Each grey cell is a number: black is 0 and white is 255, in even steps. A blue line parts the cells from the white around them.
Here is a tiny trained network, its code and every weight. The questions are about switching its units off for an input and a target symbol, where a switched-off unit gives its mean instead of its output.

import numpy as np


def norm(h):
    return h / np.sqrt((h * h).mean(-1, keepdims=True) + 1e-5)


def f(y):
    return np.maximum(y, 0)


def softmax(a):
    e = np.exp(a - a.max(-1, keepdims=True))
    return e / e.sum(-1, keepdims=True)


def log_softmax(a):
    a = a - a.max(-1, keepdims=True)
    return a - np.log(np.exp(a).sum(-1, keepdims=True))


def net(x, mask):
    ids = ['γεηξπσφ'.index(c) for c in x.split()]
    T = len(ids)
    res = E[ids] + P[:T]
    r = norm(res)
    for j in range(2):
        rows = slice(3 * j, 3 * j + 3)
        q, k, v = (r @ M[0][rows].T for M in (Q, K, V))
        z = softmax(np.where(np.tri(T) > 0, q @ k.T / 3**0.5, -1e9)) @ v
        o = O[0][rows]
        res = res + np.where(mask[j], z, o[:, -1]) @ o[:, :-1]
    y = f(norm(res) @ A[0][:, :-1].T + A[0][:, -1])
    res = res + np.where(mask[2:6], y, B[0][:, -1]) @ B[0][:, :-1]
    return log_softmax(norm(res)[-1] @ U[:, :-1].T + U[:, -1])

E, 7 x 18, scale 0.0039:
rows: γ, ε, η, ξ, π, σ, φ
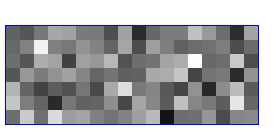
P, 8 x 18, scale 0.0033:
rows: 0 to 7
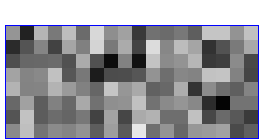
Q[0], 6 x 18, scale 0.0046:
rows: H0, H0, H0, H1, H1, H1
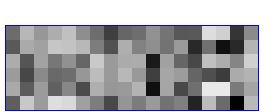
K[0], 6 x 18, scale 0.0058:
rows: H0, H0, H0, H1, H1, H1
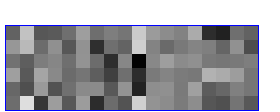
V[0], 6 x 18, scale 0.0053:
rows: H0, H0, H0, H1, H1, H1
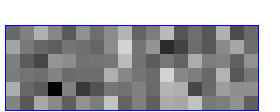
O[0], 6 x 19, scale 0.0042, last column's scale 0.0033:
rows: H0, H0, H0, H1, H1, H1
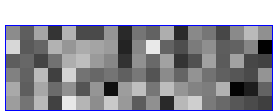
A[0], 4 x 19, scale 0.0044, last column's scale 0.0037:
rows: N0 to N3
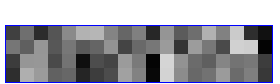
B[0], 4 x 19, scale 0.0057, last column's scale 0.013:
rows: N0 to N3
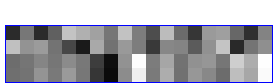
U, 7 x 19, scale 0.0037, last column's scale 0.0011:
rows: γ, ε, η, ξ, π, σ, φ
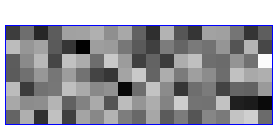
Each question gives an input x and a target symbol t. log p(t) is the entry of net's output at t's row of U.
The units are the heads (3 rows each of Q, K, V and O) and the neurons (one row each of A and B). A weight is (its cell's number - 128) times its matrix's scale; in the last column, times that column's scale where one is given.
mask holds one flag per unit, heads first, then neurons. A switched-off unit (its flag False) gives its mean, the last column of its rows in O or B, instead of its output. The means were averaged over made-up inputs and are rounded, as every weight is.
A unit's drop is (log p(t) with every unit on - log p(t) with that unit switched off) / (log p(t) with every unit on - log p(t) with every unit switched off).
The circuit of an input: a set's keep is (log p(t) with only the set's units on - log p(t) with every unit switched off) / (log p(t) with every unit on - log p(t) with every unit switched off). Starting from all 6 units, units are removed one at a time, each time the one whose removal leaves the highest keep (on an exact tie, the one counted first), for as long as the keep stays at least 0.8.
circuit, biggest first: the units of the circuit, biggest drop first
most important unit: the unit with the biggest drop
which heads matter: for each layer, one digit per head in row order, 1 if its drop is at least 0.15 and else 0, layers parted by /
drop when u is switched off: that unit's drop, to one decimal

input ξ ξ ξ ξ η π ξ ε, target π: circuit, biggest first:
[H0, N2, N3]
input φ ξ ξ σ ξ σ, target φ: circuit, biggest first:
[H1, N3]
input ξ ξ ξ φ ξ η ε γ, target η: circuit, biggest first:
[H1, N2, N3]
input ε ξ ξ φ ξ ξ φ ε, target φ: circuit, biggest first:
[H1, N3, N2]
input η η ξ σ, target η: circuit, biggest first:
[H1, N2]
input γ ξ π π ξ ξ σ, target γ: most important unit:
H0
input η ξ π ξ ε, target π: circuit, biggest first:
[H0, N2]
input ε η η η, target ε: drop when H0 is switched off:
0.3
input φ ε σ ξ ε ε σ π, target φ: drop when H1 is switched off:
0.3
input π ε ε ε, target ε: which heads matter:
10
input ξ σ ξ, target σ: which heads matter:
10
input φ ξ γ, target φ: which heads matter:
01
